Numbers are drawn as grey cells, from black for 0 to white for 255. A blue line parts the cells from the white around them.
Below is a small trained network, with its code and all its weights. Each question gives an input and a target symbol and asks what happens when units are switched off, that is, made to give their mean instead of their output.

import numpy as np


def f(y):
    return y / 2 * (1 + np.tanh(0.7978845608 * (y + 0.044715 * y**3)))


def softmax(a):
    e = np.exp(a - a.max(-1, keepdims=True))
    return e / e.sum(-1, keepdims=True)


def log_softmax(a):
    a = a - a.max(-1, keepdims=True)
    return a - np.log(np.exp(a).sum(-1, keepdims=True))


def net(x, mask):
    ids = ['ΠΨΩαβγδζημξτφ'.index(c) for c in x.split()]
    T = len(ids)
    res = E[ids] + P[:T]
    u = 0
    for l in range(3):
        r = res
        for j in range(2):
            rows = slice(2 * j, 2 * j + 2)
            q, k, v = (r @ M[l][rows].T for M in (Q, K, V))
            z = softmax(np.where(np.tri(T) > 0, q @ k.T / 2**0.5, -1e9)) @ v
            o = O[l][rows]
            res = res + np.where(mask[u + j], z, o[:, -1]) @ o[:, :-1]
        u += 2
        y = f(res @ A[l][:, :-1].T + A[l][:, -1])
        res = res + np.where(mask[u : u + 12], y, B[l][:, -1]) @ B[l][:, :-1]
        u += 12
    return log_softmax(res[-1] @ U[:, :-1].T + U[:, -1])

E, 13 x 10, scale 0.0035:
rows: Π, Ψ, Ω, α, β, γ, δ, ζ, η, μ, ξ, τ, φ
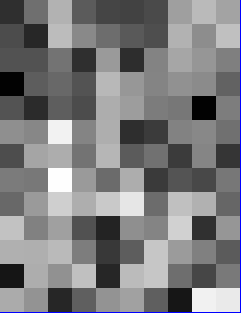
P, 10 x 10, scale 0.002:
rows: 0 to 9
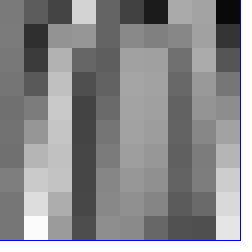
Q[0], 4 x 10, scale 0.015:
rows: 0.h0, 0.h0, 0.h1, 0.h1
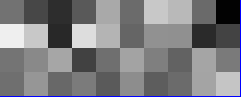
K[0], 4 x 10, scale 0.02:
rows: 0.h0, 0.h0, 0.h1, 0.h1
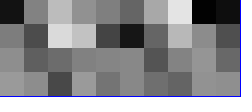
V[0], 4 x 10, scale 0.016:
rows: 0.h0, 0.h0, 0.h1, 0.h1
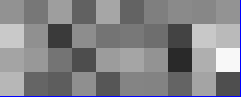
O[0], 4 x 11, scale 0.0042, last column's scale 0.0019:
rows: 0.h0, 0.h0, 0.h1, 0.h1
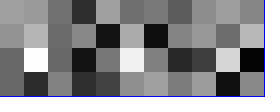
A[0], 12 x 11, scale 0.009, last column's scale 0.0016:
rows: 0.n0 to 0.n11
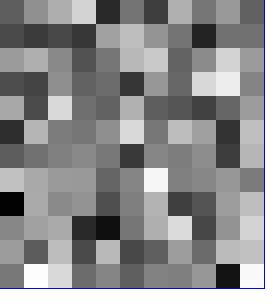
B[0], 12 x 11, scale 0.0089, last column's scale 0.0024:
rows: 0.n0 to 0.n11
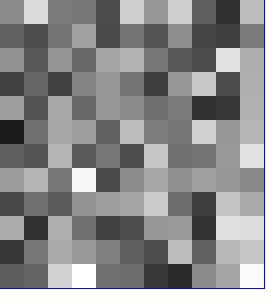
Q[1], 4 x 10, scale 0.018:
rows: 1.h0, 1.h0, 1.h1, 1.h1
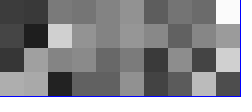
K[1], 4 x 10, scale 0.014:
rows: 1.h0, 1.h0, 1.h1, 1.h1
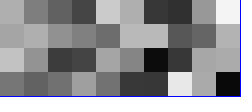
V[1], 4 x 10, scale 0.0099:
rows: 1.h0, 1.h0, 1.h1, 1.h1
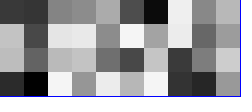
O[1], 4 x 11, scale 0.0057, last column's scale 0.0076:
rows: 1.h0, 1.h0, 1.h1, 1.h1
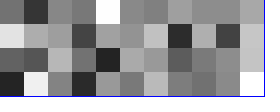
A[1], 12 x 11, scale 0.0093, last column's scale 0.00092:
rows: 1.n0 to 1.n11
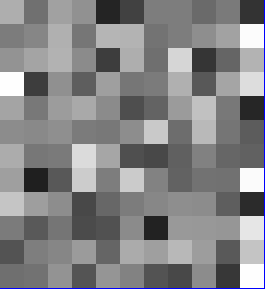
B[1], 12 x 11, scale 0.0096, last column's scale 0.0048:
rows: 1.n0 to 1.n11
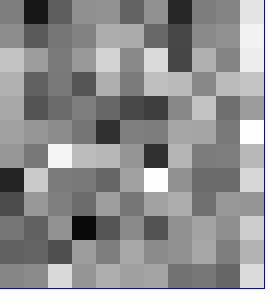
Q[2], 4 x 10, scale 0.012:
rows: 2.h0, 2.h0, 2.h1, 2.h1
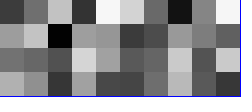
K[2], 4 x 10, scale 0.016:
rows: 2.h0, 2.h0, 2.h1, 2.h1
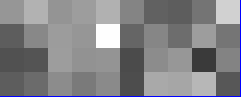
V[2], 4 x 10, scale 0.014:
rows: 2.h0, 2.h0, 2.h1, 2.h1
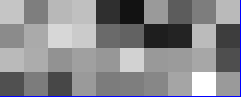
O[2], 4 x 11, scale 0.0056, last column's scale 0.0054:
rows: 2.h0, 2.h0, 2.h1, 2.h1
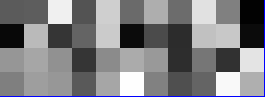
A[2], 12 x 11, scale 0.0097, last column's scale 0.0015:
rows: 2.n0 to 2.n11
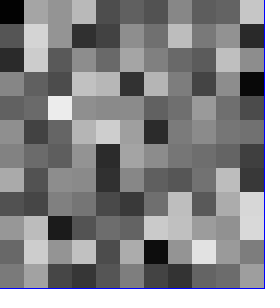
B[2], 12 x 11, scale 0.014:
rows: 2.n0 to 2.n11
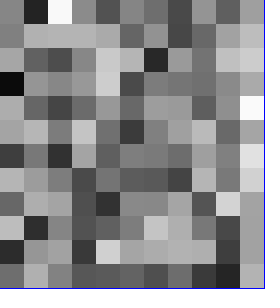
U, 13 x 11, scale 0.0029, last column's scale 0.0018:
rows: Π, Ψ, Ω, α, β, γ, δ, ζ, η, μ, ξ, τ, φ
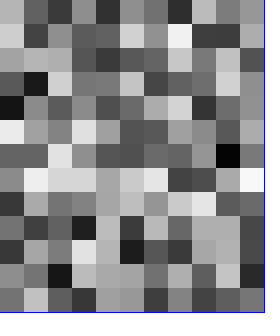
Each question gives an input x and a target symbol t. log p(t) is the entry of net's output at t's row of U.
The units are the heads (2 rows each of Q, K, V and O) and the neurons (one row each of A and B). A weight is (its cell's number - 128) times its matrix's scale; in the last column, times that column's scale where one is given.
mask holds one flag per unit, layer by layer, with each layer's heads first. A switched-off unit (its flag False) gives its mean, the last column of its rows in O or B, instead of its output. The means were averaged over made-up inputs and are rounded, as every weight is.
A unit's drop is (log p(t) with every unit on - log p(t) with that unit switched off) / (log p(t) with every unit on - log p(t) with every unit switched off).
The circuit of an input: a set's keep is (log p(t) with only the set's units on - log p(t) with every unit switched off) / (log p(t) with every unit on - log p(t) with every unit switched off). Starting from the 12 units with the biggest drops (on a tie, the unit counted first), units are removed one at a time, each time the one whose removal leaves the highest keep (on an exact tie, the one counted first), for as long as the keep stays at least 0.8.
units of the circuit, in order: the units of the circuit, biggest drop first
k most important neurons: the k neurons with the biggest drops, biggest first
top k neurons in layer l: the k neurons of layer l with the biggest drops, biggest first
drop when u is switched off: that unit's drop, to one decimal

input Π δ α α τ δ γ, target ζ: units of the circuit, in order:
[0.n8; 1.h1; 2.n1; 0.h0]
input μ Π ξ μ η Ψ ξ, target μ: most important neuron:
[0.n7]
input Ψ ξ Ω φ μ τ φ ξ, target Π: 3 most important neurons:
[0.n6; 0.n2; 0.n10]
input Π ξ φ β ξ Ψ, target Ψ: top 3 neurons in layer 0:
[0.n0; 0.n11; 0.n6]
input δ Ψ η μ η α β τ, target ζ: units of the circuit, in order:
[2.n1; 1.h1; 0.n8; 1.n0]
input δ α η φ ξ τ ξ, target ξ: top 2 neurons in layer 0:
[0.n2; 0.n9]
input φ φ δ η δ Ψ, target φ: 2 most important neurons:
[1.n7; 0.n6]
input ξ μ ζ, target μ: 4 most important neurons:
[0.n6; 1.n5; 0.n2; 1.n2]
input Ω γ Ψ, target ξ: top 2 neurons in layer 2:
[2.n5; 2.n3]
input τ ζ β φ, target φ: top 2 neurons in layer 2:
[2.n11; 2.n2]
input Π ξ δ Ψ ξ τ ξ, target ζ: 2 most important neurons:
[0.n8; 2.n1]
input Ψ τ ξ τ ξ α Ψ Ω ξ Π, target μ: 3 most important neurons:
[0.n7; 2.n4; 1.n5]
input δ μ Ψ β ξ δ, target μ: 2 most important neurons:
[2.n4; 0.n7]
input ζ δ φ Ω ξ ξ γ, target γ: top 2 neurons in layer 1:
[1.n6; 1.n0]
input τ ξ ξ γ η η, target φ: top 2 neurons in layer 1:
[1.n1; 1.n0]
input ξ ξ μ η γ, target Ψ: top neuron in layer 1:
[1.n11]
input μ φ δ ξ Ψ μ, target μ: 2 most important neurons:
[1.n2; 1.n3]
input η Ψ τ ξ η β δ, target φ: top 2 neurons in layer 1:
[1.n1; 1.n7]
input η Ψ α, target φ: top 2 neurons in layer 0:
[0.n3; 0.n1]
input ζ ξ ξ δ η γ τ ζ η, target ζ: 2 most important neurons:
[0.n8; 1.n5]
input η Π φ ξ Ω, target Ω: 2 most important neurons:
[2.n8; 1.n9]
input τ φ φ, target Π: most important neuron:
[0.n6]
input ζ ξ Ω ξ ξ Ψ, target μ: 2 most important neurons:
[2.n4; 0.n7]
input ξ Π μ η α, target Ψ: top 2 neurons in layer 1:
[1.n11; 1.n3]
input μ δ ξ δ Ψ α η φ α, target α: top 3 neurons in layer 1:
[1.n7; 1.n3; 1.n2]
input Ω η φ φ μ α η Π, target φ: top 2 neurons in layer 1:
[1.n7; 1.n0]
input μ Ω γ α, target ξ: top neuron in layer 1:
[1.n7]
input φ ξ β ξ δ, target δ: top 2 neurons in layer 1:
[1.n6; 1.n3]
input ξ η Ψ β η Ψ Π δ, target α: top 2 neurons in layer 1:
[1.n2; 1.n9]
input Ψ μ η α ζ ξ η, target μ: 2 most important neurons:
[2.n4; 0.n7]
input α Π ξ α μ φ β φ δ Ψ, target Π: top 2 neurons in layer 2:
[2.n6; 2.n7]
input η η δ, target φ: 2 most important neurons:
[2.n11; 0.n9]
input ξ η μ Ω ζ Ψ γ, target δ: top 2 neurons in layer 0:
[0.n3; 0.n4]
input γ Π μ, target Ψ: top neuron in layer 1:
[1.n3]
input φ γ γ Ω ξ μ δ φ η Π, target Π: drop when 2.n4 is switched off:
0.0
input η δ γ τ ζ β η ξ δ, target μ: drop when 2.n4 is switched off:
0.3
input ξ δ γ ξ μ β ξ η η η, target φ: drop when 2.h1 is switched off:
0.1
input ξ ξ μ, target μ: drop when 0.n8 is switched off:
0.1
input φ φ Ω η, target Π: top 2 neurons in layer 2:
[2.n6; 2.n7]
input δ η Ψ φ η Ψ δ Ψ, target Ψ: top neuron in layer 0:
[0.n0]
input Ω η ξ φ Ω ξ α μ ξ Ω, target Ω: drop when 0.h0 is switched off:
0.2
